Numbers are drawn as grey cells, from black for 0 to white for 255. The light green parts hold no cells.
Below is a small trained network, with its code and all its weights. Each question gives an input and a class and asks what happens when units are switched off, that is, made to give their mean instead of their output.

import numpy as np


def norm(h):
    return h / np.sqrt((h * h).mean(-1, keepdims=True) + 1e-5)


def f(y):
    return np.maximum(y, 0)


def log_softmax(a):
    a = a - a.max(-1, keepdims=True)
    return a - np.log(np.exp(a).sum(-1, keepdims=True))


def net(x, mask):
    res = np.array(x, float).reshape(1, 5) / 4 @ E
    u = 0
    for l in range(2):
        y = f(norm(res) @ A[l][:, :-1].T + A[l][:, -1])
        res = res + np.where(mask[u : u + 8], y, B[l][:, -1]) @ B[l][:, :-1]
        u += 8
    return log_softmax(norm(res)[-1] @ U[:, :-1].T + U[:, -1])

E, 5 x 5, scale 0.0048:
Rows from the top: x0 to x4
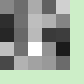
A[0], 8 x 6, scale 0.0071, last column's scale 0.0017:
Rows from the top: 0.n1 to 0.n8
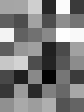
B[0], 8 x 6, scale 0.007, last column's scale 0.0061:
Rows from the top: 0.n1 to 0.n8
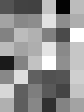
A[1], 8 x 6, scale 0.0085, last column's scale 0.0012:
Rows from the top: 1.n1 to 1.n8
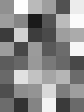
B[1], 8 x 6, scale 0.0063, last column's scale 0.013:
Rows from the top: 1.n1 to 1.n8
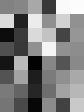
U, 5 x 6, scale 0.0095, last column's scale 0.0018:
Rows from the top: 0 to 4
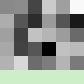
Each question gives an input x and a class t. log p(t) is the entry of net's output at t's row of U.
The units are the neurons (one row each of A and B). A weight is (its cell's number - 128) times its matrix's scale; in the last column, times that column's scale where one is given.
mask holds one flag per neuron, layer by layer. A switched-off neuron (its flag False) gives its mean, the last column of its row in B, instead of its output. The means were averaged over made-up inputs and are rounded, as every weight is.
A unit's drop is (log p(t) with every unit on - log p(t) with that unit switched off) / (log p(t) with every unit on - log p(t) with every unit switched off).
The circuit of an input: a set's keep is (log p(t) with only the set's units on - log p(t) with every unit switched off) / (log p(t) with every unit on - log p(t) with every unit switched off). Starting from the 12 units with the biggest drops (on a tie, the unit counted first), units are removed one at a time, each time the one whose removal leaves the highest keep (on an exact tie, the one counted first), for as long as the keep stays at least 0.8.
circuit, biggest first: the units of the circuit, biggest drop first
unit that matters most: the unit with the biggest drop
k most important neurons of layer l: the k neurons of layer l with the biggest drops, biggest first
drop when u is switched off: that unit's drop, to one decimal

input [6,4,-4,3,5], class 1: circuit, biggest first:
[0.n1, 1.n8]
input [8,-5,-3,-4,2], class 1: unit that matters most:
0.n1
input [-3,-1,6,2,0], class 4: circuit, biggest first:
[0.n6, 0.n4, 0.n1]
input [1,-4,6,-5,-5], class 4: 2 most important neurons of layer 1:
[1.n8, 1.n7]
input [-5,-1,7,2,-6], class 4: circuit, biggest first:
[0.n6, 0.n1, 0.n4]
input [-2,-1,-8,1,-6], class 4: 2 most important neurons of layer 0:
[0.n3, 0.n1]
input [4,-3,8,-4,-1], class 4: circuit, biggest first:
[0.n6, 0.n4]
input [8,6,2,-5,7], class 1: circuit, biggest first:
[0.n1, 1.n1, 0.n3, 0.n5]
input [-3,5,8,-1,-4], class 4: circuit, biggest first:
[0.n6, 0.n1, 0.n4]
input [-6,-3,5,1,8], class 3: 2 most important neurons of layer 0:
[0.n1, 0.n3]
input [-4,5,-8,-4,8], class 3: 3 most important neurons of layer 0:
[0.n1, 0.n7, 0.n5]
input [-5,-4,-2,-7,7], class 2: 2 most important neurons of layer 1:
[1.n2, 1.n3]
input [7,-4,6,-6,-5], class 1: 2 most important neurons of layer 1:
[1.n1, 1.n3]
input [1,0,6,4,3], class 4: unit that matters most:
0.n4
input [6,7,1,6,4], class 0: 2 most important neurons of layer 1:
[1.n5, 1.n6]
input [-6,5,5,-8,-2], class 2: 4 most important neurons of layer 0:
[0.n1, 0.n5, 0.n3, 0.n6]
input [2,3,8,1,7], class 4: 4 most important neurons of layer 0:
[0.n1, 0.n6, 0.n4, 0.n5]
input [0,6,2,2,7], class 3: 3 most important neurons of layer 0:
[0.n5, 0.n1, 0.n8]
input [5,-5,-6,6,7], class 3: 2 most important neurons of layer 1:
[1.n1, 1.n3]
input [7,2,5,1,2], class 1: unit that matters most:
0.n1
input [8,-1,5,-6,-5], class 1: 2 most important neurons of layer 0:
[0.n1, 0.n8]
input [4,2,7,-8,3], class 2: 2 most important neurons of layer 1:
[1.n3, 1.n8]
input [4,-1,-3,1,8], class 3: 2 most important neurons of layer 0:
[0.n7, 0.n5]
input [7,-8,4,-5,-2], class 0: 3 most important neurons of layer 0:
[0.n5, 0.n1, 0.n6]
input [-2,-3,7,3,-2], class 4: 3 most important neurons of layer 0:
[0.n6, 0.n4, 0.n1]
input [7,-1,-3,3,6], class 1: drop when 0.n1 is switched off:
1.2
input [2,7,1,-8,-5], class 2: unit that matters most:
0.n5
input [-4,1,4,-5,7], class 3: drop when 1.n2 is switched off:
-0.1
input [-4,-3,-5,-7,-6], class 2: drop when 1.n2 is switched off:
0.7
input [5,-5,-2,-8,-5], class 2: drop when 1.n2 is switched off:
0.3
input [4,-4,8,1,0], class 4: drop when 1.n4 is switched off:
0.0
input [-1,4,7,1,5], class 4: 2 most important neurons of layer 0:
[0.n1, 0.n6]
